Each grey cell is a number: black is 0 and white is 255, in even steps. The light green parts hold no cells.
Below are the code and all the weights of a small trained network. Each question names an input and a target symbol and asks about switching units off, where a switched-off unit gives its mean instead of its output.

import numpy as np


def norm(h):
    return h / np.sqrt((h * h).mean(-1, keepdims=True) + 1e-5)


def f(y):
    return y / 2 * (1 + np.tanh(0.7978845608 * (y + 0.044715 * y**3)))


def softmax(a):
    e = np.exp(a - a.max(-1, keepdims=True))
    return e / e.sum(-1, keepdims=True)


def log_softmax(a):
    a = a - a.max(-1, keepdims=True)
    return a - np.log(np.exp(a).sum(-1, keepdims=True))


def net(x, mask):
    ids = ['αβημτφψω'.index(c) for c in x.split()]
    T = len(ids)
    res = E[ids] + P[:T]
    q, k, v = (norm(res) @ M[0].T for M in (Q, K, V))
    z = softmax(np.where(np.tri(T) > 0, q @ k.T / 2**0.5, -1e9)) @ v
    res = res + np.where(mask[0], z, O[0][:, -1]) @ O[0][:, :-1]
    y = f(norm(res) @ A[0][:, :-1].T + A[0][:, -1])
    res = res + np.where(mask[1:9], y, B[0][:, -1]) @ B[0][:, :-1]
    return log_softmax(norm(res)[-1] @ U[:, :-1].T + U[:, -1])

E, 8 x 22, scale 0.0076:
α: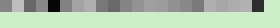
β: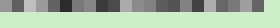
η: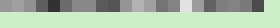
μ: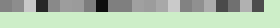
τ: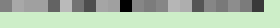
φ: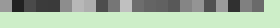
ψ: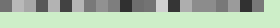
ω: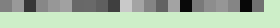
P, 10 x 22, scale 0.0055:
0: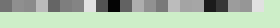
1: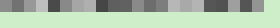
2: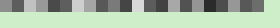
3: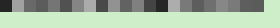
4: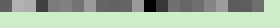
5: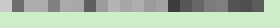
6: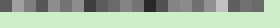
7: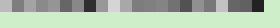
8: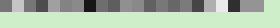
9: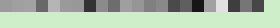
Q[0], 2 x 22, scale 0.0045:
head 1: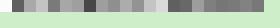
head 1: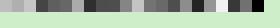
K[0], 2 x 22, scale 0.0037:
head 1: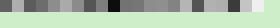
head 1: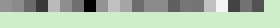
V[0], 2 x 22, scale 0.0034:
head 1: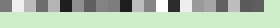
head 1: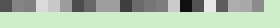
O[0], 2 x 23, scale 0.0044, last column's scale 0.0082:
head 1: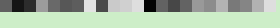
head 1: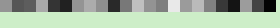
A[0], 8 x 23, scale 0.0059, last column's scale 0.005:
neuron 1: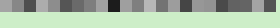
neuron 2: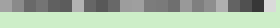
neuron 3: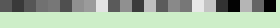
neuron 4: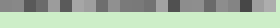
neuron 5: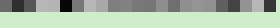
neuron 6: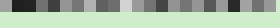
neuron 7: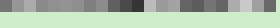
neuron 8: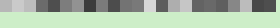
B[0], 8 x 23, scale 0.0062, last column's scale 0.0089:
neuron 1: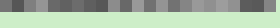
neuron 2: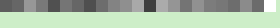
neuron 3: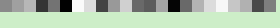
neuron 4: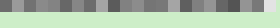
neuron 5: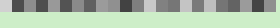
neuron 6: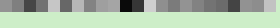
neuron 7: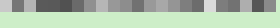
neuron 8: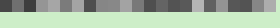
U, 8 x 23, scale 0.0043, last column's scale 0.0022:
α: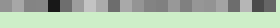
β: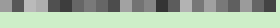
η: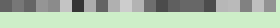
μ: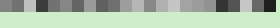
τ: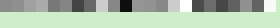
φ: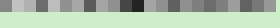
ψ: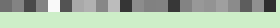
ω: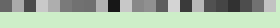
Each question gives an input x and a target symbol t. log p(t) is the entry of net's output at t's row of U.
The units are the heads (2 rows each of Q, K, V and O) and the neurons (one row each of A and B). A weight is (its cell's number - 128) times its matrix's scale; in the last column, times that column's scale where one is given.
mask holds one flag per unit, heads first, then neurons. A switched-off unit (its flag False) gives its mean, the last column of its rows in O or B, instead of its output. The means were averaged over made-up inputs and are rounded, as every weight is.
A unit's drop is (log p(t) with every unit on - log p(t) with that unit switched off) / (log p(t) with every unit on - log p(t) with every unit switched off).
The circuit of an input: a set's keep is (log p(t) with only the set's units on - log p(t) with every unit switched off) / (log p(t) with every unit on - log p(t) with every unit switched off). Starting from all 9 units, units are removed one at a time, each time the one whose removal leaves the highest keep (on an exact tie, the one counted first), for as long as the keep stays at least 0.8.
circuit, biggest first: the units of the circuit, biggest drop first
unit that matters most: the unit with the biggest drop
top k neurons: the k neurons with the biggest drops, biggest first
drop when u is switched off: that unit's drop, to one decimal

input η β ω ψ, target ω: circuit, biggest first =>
(neuron 4; head 1)
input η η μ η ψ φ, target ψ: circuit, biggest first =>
(neuron 6)
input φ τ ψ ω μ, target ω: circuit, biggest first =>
(head 1; neuron 8)
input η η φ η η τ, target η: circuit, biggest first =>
(neuron 6; neuron 4)
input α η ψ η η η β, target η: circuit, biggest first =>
(head 1; neuron 6; neuron 5)
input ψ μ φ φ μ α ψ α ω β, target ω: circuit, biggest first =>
(head 1; neuron 8)
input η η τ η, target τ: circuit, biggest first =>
(neuron 6; head 1; neuron 8)
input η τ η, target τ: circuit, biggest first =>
(neuron 6; neuron 8)
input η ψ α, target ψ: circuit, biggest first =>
(head 1; neuron 6)
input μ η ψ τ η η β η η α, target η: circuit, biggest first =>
(head 1; neuron 6)
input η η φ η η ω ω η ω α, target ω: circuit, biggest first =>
(head 1; neuron 8)
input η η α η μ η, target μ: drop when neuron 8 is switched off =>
0.3
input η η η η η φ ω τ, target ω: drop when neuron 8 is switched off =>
1.1
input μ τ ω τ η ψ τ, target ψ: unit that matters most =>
head 1
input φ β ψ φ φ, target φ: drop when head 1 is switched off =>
0.4
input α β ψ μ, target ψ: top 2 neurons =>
(neuron 6; neuron 2)
